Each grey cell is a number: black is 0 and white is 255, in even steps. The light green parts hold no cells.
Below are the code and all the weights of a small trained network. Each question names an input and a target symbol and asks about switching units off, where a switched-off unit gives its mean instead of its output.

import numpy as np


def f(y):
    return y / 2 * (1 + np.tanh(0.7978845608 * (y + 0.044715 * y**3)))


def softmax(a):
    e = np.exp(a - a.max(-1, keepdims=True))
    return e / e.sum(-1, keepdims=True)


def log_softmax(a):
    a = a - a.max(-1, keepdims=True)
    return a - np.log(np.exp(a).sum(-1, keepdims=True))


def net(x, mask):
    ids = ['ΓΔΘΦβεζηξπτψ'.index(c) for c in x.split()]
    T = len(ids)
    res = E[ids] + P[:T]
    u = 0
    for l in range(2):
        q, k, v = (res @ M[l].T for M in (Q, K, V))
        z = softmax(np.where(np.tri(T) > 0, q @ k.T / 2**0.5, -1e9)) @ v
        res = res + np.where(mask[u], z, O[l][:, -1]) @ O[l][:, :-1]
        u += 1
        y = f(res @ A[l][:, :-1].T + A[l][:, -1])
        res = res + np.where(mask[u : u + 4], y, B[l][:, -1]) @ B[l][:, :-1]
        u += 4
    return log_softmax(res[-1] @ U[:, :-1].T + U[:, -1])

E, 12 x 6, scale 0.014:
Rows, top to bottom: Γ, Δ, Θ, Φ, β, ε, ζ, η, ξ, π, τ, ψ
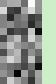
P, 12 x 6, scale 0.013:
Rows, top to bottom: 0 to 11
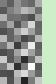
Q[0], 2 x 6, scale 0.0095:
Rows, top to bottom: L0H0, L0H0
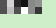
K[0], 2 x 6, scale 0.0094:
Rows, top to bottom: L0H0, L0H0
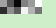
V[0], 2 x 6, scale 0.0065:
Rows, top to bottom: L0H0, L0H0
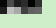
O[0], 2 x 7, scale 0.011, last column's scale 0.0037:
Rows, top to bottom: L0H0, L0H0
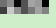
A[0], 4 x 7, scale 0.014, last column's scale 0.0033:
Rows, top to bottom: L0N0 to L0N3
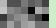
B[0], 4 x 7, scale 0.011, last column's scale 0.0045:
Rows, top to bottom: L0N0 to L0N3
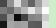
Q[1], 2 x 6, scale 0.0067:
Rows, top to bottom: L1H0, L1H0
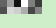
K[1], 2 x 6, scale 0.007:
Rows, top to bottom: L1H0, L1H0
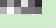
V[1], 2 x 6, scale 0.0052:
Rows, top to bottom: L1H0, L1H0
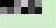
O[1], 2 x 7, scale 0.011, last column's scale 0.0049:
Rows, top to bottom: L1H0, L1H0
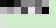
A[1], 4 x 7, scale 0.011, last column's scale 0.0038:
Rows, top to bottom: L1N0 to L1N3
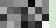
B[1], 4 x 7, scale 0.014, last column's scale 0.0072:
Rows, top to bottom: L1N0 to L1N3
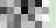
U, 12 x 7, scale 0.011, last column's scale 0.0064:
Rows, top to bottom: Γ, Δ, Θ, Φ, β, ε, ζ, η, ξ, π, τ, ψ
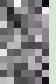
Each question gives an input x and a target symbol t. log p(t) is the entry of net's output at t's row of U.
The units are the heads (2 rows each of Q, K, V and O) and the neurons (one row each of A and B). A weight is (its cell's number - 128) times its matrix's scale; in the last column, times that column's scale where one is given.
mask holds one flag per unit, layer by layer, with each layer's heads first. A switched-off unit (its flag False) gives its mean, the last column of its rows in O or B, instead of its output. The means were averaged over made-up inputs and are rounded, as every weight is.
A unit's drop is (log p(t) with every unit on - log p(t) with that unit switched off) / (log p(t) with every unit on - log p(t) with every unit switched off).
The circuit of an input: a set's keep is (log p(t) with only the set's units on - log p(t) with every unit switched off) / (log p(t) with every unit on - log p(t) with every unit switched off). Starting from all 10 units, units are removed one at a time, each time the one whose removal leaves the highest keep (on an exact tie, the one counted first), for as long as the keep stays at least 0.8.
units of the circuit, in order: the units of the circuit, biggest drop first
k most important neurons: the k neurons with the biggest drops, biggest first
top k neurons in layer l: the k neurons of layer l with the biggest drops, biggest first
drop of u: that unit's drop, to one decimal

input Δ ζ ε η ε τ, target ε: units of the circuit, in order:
L0N0
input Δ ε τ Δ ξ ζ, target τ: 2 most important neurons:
L1N0, L0N1
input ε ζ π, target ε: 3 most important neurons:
L0N1, L0N0, L1N0
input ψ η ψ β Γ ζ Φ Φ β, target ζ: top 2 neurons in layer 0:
L0N0, L0N1
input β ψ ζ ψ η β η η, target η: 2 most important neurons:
L1N2, L0N2
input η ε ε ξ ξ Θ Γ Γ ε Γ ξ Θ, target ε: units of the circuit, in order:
L0N0, L1N2
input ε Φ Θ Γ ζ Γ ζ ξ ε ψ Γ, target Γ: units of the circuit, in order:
L1N3, L0H0
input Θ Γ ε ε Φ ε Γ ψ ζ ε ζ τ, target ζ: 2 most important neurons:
L0N0, L1N0
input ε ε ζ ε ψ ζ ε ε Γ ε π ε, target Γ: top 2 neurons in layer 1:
L1N2, L1N3
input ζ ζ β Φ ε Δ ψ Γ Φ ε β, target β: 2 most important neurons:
L1N1, L0N2
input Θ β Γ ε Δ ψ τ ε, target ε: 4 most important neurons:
L1N2, L0N2, L1N0, L0N3
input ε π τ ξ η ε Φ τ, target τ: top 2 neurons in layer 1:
L1N2, L1N3
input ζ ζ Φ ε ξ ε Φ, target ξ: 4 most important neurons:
L1N3, L0N1, L1N2, L0N0
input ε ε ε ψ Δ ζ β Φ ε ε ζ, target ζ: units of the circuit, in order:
L1N0, L0N1
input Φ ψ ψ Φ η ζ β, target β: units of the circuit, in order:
L1N1
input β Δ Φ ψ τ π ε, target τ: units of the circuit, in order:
L0H0, L0N0, L1H0
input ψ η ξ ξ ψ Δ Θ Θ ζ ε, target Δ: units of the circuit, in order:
L0H0, L1N2
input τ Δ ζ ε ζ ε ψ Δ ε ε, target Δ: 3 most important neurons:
L1N0, L0N2, L1N1
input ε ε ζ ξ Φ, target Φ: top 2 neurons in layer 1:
L1N3, L1N1
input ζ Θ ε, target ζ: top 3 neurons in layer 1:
L1N0, L1N3, L1N2
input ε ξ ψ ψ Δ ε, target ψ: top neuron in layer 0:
L0N1
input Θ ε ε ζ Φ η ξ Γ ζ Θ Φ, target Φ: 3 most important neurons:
L0N2, L0N1, L1N3
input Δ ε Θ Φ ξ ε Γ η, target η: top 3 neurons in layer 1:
L1N2, L1N3, L1N0
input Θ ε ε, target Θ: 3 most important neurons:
L0N0, L1N0, L0N3
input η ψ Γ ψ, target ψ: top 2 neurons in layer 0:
L0N1, L0N3
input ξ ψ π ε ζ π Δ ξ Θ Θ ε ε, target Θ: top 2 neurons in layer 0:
L0N1, L0N0
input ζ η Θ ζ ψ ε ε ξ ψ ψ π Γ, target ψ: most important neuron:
L0N1
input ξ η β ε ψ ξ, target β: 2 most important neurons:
L0N0, L1N1
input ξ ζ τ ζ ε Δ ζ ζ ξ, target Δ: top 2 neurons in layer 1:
L1N2, L1N1
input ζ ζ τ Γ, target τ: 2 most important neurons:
L1N2, L1N3
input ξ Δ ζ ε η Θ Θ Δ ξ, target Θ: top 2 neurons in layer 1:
L1N0, L1N3
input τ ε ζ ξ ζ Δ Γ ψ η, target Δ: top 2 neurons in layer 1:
L1N2, L1N1
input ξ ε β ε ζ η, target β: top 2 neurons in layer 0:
L0N0, L0N3
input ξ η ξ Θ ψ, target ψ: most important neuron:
L1N0
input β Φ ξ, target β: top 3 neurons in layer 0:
L0N0, L0N3, L0N1
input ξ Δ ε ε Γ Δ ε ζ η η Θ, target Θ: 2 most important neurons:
L0N2, L1N0
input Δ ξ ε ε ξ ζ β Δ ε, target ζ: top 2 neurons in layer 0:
L0N1, L0N2
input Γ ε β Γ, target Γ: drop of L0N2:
0.1
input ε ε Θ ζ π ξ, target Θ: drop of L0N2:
-0.1
